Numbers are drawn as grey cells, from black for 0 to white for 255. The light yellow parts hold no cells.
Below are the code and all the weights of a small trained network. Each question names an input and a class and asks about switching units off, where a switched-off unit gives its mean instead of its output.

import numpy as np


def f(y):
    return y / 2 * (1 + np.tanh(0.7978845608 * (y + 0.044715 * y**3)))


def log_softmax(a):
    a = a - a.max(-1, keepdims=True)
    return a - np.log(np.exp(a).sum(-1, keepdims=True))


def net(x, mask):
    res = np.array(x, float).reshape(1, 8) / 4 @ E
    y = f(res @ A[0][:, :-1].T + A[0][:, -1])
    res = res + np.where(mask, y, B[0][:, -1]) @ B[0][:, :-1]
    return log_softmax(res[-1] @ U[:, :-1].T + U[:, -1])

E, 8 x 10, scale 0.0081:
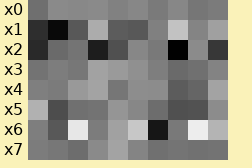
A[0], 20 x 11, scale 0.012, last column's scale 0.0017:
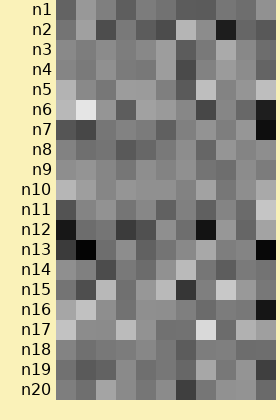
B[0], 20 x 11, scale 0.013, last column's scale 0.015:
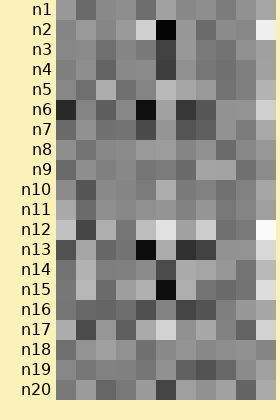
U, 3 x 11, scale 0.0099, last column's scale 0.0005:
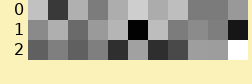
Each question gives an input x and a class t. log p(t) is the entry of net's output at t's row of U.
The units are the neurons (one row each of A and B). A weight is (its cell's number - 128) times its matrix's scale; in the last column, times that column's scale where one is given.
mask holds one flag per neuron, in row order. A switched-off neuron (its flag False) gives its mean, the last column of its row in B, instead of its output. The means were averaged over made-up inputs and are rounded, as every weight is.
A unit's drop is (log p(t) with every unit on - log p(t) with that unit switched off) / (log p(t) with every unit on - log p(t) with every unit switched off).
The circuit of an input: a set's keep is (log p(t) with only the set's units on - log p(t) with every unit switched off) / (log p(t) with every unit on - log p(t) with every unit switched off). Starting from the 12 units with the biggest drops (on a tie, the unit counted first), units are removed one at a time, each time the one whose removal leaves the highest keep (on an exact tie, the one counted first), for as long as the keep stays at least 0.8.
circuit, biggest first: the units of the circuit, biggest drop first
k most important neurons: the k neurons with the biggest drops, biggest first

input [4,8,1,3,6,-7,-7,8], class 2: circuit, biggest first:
(n13)
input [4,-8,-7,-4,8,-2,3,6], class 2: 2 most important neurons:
(n6, n12)
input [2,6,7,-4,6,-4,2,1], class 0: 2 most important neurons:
(n12, n6)
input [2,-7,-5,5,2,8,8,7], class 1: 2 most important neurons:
(n15, n13)
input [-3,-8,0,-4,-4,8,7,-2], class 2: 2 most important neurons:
(n6, n2)
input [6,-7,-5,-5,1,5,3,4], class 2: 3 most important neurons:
(n6, n12, n16)
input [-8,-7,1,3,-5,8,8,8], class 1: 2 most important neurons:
(n15, n13)
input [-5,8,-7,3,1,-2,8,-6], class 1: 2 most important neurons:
(n15, n12)
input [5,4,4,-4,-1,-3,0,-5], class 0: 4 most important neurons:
(n12, n6, n16, n11)
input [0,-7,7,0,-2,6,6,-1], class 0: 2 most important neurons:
(n12, n13)
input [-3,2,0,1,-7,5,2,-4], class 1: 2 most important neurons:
(n6, n12)
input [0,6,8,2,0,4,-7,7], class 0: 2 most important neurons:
(n12, n15)
